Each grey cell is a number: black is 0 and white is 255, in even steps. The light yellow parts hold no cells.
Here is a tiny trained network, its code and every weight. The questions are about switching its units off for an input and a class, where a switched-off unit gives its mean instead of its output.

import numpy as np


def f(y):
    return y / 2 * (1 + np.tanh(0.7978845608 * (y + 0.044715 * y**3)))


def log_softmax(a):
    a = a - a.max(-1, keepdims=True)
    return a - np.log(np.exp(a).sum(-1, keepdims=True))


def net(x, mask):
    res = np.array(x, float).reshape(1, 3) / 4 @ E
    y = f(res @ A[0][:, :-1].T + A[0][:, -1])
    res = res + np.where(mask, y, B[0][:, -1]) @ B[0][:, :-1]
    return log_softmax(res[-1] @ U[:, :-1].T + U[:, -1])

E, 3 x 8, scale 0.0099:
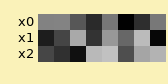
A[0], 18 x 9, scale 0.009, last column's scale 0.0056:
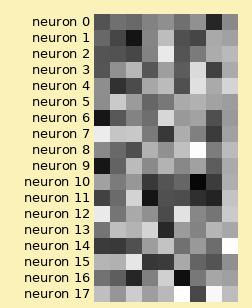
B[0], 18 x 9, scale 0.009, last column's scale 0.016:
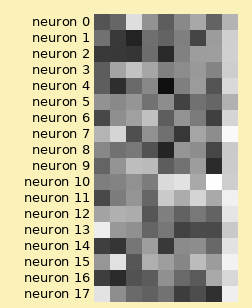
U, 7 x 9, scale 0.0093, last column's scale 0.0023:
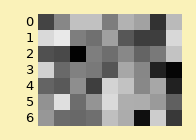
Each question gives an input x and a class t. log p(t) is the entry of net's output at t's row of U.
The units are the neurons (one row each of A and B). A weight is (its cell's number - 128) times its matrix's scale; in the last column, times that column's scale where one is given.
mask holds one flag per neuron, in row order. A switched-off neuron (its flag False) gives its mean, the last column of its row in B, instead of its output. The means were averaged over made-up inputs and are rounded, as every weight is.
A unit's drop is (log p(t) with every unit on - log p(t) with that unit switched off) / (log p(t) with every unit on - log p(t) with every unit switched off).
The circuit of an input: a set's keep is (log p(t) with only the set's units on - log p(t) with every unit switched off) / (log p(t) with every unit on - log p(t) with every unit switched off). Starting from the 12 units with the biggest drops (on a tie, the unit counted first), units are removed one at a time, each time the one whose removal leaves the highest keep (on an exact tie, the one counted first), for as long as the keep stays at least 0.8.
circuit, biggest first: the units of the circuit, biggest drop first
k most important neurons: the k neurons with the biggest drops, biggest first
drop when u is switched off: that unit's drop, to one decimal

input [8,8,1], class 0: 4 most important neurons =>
[neuron 6; neuron 9; neuron 0; neuron 3]
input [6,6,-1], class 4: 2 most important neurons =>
[neuron 10; neuron 11]
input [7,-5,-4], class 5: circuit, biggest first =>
[neuron 10]
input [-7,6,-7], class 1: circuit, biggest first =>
[neuron 7; neuron 14]
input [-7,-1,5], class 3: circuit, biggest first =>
[neuron 8; neuron 11]
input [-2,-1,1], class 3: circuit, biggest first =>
[neuron 16; neuron 11]
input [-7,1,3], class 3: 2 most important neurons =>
[neuron 8; neuron 11]
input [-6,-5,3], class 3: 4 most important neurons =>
[neuron 8; neuron 7; neuron 4; neuron 15]
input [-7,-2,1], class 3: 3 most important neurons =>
[neuron 8; neuron 15; neuron 7]
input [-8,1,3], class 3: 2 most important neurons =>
[neuron 8; neuron 11]
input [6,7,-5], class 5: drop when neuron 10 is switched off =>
0.1
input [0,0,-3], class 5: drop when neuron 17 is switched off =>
0.2
